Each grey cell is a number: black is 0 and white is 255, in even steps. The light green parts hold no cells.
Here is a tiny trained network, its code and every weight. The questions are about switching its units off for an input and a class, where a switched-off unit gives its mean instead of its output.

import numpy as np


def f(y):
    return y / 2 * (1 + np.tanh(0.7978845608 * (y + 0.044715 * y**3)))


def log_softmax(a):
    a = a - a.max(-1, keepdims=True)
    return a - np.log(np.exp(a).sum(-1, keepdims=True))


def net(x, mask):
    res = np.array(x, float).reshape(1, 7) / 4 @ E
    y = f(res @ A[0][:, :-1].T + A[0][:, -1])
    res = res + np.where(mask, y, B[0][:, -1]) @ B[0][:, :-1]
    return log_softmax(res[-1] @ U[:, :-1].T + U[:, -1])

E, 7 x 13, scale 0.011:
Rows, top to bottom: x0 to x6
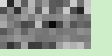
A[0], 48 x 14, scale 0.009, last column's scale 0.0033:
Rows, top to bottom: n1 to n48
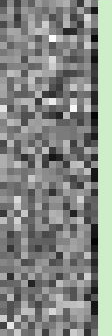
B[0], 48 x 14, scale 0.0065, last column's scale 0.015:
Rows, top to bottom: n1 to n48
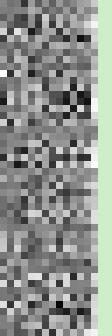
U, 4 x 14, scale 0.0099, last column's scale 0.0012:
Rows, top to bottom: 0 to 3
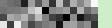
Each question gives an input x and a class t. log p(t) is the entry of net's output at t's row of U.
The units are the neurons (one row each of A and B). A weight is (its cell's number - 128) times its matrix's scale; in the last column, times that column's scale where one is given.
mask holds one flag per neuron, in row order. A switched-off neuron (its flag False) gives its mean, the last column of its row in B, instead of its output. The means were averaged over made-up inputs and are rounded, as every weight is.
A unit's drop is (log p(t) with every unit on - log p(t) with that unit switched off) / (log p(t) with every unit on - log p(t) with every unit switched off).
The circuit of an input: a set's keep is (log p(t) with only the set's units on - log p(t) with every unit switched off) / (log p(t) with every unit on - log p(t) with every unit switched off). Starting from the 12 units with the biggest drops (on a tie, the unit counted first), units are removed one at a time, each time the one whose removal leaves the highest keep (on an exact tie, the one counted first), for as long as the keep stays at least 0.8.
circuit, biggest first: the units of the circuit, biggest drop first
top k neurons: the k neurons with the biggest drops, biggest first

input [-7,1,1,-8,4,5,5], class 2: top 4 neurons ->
(n6; n45; n15; n16)
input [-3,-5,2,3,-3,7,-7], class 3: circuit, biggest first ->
(n11)
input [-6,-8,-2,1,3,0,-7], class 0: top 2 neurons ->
(n24; n48)
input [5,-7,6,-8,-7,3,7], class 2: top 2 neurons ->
(n15; n45)
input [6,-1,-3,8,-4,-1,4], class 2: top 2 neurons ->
(n23; n14)
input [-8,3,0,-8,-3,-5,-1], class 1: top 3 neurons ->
(n31; n43; n47)
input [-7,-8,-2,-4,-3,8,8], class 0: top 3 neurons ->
(n24; n48; n32)
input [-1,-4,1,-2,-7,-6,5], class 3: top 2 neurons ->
(n44; n41)
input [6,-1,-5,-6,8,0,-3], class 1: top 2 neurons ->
(n40; n16)
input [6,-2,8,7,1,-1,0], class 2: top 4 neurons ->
(n23; n14; n17; n31)
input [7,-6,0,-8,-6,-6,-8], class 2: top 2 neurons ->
(n15; n6)
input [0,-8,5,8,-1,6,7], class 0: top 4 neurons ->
(n24; n48; n32; n15)
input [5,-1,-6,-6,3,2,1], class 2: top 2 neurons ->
(n15; n45)
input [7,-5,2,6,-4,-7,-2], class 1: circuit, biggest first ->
(n16)
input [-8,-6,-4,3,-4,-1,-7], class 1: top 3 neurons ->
(n43; n47; n21)
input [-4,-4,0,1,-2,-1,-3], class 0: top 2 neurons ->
(n24; n16)
